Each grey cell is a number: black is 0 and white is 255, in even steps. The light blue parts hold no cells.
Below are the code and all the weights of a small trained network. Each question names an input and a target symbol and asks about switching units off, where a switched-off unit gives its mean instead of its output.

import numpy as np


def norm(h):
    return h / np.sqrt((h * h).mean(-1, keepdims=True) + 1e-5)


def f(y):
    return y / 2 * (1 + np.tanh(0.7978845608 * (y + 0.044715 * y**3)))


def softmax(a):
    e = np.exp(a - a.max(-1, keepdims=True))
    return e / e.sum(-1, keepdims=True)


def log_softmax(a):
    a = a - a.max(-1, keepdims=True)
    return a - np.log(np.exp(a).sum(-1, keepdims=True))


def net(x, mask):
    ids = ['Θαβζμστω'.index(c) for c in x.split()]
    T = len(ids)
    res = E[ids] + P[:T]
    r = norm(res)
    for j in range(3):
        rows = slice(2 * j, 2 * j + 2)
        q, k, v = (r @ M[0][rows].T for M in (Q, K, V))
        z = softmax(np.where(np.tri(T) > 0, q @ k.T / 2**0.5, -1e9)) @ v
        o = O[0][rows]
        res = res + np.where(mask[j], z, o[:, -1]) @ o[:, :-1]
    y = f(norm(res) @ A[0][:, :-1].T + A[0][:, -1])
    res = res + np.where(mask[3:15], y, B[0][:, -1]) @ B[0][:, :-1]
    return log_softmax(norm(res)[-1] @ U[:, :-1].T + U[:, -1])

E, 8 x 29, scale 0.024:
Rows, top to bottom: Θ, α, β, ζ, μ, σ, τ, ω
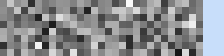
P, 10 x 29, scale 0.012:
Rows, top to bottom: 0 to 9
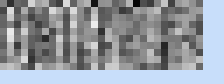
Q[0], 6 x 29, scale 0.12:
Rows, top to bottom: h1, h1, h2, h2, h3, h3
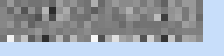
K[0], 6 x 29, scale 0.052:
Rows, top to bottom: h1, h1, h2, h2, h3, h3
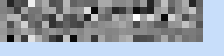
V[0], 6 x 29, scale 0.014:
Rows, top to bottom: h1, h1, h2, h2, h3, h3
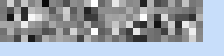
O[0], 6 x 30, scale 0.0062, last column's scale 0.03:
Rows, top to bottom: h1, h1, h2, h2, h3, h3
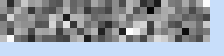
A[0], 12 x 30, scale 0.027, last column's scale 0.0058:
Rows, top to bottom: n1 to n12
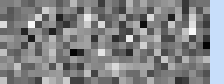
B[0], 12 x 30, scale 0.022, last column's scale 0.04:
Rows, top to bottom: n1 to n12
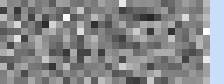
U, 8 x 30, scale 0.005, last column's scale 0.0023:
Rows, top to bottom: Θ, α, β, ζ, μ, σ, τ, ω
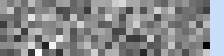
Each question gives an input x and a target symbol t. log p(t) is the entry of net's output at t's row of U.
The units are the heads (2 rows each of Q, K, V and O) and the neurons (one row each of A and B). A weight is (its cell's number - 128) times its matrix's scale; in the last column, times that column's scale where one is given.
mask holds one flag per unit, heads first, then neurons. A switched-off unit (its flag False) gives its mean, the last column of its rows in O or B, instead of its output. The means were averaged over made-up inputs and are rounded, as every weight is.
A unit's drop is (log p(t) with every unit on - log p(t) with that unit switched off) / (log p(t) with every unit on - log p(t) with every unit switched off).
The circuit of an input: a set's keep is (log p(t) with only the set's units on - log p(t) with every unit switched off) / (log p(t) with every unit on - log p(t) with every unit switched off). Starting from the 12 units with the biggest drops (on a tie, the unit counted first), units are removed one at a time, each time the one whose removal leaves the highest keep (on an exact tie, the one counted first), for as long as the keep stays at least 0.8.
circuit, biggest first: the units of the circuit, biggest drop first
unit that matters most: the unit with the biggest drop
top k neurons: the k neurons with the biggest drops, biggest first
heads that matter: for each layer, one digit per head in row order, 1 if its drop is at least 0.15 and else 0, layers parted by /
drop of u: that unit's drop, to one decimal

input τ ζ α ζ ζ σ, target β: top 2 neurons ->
n3, n5
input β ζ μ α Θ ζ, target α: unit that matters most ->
h3
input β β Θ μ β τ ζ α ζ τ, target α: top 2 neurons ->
n5, n3
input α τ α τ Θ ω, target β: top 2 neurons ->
n3, n5
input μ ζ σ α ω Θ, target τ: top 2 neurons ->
n4, n3
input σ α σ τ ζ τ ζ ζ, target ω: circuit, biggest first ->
h1, n3
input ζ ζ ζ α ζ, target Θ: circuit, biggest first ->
h3, n1
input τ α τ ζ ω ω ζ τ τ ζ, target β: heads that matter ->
011
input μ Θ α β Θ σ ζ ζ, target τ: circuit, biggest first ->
h1, n4
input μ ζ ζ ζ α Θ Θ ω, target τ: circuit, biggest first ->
h2, n5
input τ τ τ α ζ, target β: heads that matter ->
010
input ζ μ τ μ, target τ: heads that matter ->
100
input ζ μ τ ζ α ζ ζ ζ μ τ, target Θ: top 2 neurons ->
n1, n3
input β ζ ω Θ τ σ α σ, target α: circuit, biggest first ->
h3
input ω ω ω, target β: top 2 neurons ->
n9, n5
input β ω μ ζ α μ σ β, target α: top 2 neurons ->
n5, n1
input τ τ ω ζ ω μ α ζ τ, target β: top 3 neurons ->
n9, n3, n5
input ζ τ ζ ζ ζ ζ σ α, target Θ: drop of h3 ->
0.1
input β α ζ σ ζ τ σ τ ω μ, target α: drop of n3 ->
0.2
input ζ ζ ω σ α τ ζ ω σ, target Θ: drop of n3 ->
0.1
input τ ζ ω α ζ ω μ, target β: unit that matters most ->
n9
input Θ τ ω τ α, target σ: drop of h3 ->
0.9
